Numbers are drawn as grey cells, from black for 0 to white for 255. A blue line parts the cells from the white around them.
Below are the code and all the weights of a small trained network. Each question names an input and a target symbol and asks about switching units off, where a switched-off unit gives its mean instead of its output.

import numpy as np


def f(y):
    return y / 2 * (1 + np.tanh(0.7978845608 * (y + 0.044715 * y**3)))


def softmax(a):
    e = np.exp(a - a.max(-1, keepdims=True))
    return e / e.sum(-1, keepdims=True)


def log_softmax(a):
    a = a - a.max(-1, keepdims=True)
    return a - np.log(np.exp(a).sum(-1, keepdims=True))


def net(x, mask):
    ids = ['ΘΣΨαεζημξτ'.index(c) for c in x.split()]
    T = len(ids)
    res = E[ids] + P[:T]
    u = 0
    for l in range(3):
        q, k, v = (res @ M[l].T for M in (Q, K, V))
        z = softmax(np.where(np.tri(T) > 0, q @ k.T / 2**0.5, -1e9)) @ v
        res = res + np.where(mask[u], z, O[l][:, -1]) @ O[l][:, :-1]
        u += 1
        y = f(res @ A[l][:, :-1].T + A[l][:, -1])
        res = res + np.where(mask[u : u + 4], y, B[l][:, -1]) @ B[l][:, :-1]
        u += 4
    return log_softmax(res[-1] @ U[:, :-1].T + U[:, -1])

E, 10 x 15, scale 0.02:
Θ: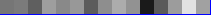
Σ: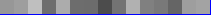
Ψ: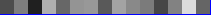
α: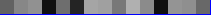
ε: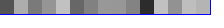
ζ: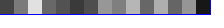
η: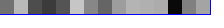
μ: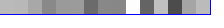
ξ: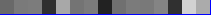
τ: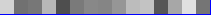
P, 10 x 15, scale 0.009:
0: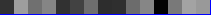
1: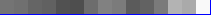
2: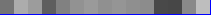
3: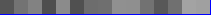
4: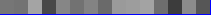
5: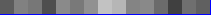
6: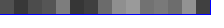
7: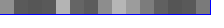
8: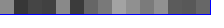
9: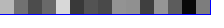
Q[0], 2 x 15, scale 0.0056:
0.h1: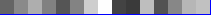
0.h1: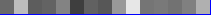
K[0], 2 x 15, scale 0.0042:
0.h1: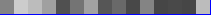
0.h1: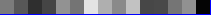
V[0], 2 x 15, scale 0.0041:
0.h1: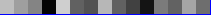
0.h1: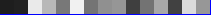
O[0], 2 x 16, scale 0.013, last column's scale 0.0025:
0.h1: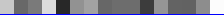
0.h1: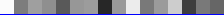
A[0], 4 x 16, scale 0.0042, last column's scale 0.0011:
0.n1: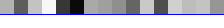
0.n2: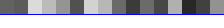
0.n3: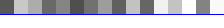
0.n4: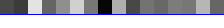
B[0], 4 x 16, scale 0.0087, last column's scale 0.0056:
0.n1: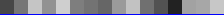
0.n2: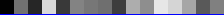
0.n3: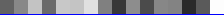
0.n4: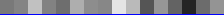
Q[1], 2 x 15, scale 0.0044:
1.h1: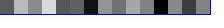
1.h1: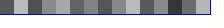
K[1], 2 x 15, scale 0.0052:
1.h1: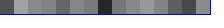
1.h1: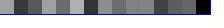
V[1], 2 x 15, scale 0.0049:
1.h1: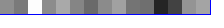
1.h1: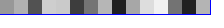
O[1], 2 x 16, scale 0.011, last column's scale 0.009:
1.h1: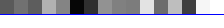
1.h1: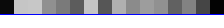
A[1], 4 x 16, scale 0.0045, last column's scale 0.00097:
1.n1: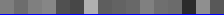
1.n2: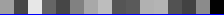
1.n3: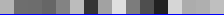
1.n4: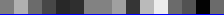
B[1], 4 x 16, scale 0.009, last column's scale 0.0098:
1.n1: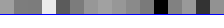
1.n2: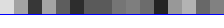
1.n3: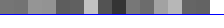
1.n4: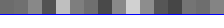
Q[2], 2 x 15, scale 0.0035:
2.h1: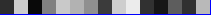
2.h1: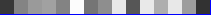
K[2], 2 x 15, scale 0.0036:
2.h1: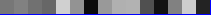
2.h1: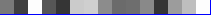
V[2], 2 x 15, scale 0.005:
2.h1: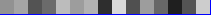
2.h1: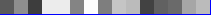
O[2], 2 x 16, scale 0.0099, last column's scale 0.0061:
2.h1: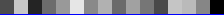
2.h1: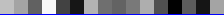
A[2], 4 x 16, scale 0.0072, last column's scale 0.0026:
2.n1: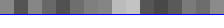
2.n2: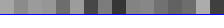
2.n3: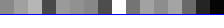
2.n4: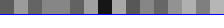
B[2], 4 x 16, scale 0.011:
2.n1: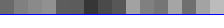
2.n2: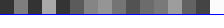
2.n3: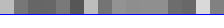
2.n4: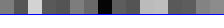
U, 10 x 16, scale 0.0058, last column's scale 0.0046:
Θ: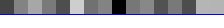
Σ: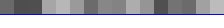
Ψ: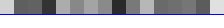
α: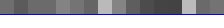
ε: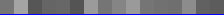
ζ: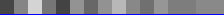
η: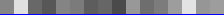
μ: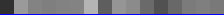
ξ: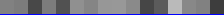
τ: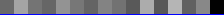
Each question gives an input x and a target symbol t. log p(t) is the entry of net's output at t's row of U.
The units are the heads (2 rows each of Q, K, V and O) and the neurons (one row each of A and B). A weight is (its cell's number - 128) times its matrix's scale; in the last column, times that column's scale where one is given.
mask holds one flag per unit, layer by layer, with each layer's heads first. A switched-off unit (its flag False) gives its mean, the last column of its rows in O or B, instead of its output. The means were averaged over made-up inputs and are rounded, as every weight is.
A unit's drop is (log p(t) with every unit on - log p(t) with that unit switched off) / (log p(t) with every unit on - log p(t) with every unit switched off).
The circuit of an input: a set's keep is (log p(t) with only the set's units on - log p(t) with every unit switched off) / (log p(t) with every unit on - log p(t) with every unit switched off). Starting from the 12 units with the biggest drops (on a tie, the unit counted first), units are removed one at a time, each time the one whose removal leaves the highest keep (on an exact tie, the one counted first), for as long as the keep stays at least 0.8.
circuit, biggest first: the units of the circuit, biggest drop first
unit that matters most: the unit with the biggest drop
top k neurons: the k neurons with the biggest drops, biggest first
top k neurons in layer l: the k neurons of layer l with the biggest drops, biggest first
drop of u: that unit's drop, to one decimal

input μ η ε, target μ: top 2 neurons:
(0.n3, 2.n1)
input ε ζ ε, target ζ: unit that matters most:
1.n2
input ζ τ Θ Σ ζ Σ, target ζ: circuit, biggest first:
(2.h1, 0.n2)
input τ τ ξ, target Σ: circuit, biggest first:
(1.h1, 0.n1, 1.n1)
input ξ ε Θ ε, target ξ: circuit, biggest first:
(0.h1, 1.h1)
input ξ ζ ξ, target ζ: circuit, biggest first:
(2.h1, 0.n4)
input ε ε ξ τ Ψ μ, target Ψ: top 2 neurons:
(2.n1, 0.n3)
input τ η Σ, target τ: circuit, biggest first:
(1.h1, 0.n1, 0.h1)
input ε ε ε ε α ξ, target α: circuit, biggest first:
(0.h1, 1.n3)
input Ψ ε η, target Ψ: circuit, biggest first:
(0.h1, 1.h1)
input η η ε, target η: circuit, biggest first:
(2.h1, 2.n2, 1.n3, 0.h1)
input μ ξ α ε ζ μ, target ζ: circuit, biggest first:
(2.h1, 1.n2)
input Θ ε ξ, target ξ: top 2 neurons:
(2.n2, 0.n1)
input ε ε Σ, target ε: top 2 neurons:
(2.n2, 0.n3)
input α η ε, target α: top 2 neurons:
(0.n2, 1.n3)
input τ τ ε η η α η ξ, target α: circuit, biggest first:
(0.h1)
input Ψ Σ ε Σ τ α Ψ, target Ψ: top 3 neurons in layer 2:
(2.n2, 2.n4, 2.n1)
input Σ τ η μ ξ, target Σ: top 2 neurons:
(0.n1, 0.n4)
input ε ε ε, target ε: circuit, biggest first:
(2.h1, 1.h1)
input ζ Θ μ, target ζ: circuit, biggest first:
(2.h1)
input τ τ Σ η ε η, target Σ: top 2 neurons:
(1.n3, 0.n1)
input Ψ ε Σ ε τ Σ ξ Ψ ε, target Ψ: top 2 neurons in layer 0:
(0.n3, 0.n1)
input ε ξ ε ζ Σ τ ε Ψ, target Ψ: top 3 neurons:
(2.n2, 2.n4, 1.n3)
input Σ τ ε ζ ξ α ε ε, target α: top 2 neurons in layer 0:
(0.n2, 0.n4)
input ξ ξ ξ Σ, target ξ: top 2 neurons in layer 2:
(2.n2, 2.n4)
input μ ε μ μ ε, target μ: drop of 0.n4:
0.0
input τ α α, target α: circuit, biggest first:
(0.h1)
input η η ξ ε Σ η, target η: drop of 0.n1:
0.1
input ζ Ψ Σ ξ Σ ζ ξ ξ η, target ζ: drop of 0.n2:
0.1
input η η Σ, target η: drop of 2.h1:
0.7
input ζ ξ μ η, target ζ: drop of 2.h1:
0.5
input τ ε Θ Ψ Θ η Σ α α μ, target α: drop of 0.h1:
0.8
